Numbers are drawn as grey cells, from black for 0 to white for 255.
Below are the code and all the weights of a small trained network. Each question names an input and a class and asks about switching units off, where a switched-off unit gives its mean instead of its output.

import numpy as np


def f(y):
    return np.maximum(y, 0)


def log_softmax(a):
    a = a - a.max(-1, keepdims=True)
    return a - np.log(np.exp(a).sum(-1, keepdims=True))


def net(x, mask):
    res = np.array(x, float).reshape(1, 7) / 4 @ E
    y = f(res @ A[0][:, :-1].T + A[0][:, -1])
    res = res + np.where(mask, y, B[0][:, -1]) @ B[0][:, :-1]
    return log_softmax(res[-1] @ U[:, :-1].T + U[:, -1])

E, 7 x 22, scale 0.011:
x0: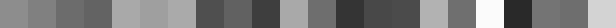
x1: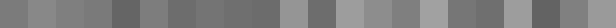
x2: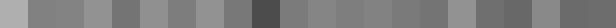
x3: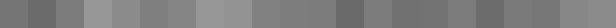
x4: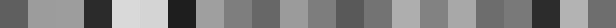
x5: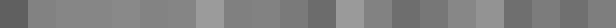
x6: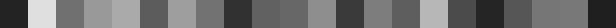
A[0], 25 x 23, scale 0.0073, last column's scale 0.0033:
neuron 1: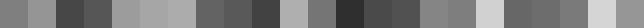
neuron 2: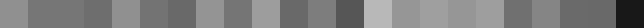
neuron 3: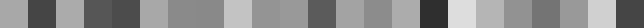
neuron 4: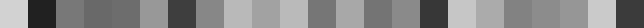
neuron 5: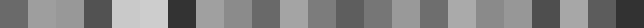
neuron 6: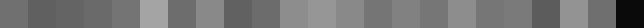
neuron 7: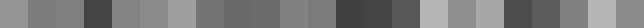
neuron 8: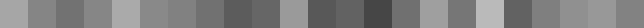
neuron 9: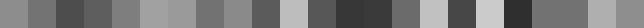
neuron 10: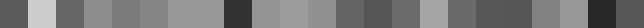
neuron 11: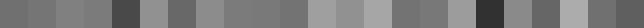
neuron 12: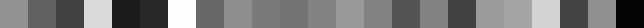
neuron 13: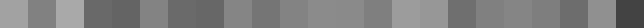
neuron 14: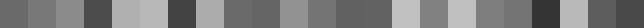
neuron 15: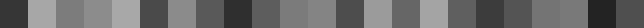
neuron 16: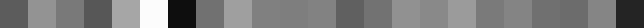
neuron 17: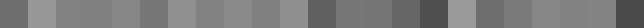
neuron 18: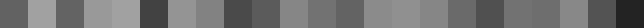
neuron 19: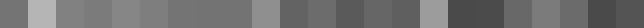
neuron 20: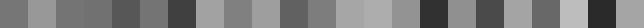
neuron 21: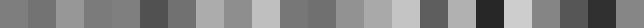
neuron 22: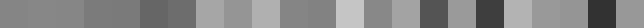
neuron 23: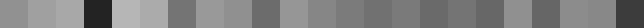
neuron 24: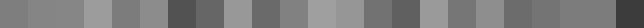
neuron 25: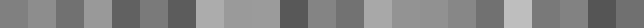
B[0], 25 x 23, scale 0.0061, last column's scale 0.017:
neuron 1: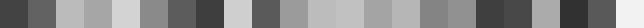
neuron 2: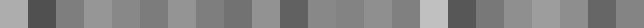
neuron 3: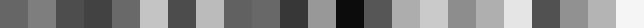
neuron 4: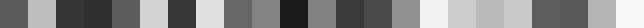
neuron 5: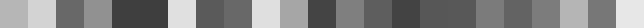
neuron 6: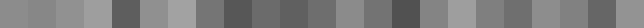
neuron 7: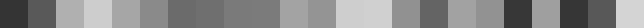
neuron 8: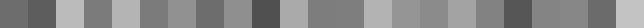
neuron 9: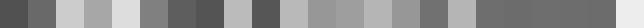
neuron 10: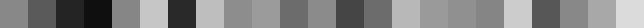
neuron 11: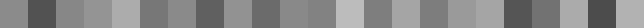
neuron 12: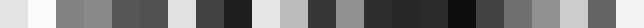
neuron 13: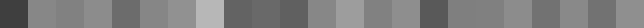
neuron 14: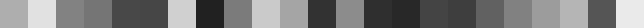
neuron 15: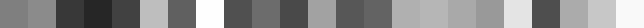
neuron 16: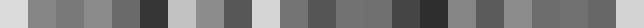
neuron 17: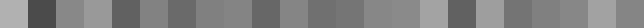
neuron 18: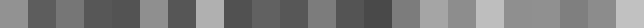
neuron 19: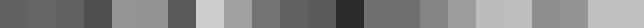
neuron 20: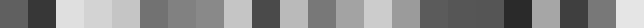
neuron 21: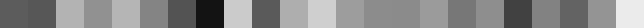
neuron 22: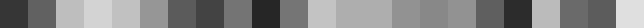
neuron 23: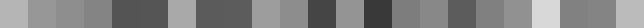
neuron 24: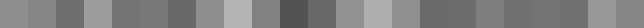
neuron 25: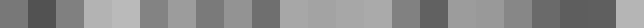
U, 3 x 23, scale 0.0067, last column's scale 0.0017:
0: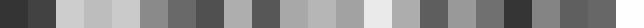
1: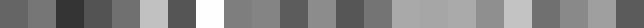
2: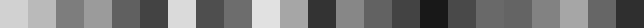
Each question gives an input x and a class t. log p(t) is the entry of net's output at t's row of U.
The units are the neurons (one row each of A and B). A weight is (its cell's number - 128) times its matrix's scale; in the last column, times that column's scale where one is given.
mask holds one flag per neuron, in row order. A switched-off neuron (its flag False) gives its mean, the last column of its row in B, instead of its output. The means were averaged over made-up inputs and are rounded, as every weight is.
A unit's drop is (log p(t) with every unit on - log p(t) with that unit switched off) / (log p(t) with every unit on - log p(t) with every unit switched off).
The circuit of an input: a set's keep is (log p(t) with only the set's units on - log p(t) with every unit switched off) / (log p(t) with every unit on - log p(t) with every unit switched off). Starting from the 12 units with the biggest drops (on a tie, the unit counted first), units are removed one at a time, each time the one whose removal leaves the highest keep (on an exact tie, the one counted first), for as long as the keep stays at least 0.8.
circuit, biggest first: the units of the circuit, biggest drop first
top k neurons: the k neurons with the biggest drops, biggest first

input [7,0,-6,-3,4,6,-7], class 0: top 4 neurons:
neuron 1; neuron 9; neuron 7; neuron 15
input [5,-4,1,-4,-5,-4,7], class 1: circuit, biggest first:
neuron 15
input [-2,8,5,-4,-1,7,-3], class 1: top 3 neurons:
neuron 1; neuron 9; neuron 7
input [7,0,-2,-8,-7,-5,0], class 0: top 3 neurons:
neuron 1; neuron 9; neuron 14
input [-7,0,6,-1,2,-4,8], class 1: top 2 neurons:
neuron 15; neuron 10
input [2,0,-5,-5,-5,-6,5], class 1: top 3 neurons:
neuron 15; neuron 14; neuron 5
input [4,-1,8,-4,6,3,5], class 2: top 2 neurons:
neuron 14; neuron 5
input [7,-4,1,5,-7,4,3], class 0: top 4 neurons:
neuron 1; neuron 9; neuron 14; neuron 5
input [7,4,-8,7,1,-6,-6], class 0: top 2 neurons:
neuron 1; neuron 9
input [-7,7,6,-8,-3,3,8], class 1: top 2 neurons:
neuron 15; neuron 10
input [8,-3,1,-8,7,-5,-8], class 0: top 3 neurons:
neuron 1; neuron 9; neuron 7
